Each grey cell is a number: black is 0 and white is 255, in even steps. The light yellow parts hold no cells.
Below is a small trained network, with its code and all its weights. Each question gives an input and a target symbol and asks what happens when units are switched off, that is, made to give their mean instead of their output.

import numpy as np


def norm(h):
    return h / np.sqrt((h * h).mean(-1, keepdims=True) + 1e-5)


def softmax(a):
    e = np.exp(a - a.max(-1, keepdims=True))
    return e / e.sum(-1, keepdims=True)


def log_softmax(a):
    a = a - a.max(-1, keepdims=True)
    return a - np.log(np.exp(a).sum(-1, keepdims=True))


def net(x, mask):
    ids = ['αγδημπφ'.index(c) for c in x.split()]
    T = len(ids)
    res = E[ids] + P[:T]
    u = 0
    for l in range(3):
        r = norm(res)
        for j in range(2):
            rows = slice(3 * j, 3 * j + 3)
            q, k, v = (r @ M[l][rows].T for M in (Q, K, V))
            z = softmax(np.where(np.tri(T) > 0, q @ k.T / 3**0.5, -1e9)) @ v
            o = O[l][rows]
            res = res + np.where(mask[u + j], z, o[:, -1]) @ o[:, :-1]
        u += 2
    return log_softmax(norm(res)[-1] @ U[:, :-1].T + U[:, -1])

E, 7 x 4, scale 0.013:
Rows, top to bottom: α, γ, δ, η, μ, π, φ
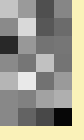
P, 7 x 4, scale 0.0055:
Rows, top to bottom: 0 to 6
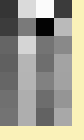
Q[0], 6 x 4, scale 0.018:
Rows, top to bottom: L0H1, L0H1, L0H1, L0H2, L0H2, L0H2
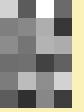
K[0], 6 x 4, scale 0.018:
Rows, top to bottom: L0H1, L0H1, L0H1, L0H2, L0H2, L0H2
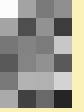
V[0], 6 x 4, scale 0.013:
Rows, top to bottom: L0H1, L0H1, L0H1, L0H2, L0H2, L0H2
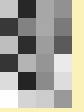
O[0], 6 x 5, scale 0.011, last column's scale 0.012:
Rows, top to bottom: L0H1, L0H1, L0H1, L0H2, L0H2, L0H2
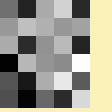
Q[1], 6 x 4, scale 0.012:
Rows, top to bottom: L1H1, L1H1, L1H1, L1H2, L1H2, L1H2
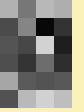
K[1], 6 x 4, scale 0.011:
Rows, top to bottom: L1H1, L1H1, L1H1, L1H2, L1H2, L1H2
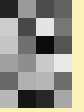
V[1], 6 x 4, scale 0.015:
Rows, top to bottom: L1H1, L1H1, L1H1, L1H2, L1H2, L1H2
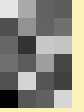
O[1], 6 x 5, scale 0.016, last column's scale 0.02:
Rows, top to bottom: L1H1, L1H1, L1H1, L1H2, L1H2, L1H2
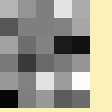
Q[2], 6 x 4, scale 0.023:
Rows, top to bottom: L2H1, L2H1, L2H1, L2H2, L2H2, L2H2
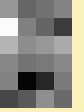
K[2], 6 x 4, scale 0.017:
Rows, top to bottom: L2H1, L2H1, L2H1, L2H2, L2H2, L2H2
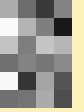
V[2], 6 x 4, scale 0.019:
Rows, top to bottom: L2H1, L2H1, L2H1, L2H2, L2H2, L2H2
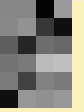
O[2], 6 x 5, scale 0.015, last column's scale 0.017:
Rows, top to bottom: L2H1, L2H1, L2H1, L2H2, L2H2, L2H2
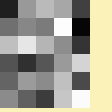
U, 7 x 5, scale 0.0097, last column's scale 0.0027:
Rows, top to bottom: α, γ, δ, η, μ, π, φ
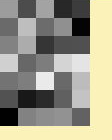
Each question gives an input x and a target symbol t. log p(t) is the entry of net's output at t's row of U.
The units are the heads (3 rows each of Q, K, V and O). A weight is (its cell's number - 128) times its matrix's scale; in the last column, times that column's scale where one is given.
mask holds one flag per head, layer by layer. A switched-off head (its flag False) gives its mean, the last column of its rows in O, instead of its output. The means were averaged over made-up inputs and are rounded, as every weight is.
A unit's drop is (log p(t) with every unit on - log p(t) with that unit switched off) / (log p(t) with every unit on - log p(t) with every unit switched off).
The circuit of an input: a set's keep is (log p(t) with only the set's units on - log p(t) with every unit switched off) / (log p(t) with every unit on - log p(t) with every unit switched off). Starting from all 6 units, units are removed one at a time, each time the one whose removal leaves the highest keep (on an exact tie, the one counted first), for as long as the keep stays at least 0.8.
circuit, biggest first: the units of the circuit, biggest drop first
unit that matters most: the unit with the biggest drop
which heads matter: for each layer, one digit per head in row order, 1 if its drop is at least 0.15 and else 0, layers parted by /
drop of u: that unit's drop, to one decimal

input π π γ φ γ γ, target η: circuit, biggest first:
(L0H2; L1H1)
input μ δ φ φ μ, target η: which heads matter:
11 / 11 / 00
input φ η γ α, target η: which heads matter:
01 / 01 / 00
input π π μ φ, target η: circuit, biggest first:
(L0H2)
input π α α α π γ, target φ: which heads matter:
11 / 01 / 10
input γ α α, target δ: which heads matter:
11 / 01 / 11
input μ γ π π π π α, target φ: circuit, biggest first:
(L0H2; L1H2)
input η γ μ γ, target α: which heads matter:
11 / 01 / 01
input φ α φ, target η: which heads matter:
01 / 00 / 00
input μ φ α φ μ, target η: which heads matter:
01 / 11 / 00
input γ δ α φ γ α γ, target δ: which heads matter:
10 / 00 / 01
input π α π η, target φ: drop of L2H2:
0.1
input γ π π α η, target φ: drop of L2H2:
-0.1
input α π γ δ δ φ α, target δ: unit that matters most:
L0H1
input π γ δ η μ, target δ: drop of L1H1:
0.4
